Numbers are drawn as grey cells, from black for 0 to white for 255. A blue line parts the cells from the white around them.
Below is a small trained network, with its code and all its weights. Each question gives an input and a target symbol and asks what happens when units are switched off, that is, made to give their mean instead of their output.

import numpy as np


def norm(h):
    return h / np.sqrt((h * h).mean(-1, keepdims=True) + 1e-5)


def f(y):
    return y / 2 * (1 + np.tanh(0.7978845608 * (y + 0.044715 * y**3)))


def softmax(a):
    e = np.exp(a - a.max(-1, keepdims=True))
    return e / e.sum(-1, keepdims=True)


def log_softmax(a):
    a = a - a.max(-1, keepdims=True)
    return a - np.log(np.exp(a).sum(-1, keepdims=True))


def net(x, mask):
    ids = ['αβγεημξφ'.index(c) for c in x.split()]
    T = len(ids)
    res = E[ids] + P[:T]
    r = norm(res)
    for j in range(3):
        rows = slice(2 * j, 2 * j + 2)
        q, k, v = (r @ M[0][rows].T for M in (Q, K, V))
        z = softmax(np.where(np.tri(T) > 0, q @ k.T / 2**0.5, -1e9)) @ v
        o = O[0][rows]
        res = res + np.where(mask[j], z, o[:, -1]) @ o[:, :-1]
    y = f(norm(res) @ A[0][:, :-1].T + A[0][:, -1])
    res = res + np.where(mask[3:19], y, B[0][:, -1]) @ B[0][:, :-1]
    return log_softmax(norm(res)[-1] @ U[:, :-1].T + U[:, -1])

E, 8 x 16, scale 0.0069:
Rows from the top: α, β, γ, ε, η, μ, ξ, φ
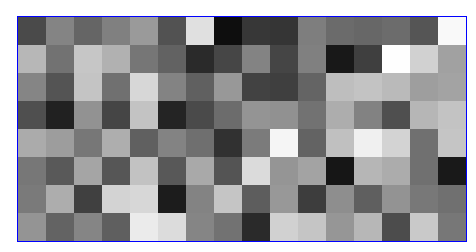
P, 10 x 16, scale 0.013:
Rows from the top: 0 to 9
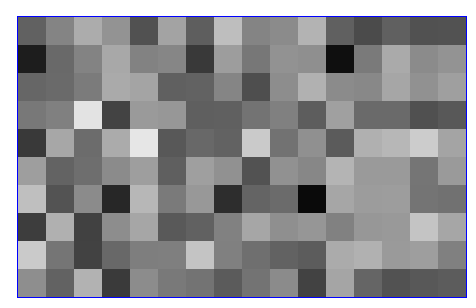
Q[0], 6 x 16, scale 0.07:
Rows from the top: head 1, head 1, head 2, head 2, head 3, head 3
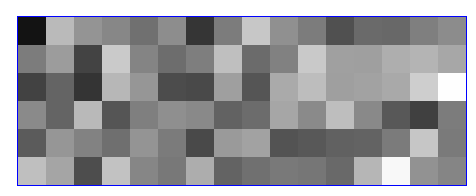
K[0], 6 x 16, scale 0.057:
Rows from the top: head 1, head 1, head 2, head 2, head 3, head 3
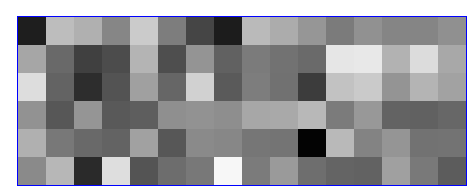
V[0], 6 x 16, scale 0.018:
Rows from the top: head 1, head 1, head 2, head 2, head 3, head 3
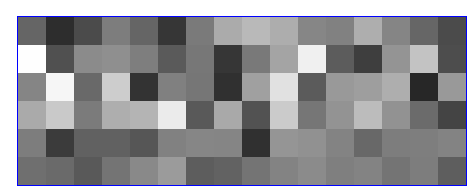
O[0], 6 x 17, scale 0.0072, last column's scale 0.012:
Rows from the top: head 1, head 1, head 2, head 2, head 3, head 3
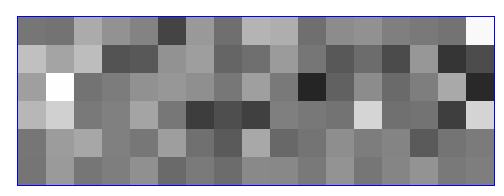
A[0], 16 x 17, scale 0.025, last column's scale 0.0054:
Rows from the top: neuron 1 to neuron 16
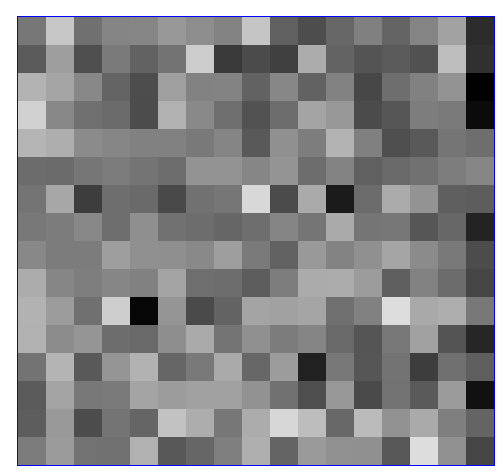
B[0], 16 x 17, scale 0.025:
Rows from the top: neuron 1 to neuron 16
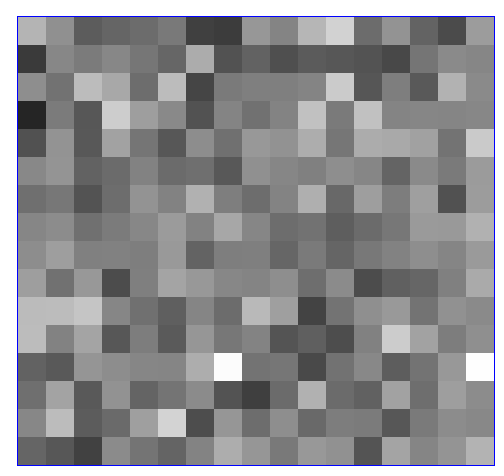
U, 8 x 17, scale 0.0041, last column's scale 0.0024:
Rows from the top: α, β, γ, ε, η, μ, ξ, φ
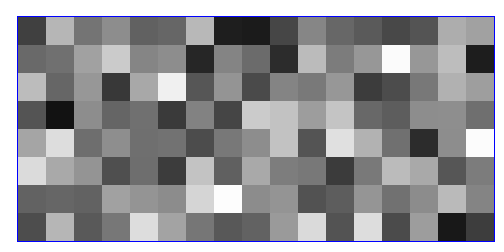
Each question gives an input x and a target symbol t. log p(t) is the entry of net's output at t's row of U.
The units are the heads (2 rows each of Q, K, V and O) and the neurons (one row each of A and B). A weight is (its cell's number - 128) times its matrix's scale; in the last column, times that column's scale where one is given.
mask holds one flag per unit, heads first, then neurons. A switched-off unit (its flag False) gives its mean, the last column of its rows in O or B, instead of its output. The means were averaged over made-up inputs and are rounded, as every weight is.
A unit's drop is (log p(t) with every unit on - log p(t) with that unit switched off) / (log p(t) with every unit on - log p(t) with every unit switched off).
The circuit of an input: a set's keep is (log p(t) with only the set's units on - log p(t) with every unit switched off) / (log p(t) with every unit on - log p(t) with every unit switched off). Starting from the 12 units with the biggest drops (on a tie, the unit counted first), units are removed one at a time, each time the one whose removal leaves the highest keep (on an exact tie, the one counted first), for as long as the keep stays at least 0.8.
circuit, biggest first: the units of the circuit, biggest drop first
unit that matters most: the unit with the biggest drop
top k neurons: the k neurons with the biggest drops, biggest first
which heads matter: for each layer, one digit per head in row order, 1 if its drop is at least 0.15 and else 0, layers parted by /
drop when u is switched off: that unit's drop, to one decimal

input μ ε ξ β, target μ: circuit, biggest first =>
(head 1; neuron 12)
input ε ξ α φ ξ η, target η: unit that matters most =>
neuron 1
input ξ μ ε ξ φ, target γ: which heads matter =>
000
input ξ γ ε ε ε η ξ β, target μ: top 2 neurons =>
(neuron 11; neuron 13)
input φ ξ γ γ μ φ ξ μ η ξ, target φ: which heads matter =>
110
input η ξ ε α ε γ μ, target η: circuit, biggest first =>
(head 2; neuron 1)
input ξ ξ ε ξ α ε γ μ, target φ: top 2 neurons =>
(neuron 13; neuron 7)
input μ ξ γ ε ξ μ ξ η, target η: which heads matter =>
000
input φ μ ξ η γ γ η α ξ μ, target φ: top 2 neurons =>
(neuron 4; neuron 13)
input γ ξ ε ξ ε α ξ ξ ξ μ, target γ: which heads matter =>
010
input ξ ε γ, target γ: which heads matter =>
000
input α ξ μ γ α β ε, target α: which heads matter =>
010
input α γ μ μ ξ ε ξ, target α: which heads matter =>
110
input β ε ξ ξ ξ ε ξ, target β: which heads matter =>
100
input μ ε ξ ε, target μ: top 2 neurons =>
(neuron 13; neuron 12)
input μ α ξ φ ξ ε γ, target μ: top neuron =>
(neuron 13)
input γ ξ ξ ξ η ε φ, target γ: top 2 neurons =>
(neuron 13; neuron 10)
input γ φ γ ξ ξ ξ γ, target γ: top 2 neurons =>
(neuron 13; neuron 10)
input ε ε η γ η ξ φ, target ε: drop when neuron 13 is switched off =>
0.4
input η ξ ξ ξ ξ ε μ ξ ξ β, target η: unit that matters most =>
head 2
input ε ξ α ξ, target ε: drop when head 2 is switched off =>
1.2
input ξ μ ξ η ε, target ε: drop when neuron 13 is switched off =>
0.5
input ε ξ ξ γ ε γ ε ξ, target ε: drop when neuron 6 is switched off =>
0.2
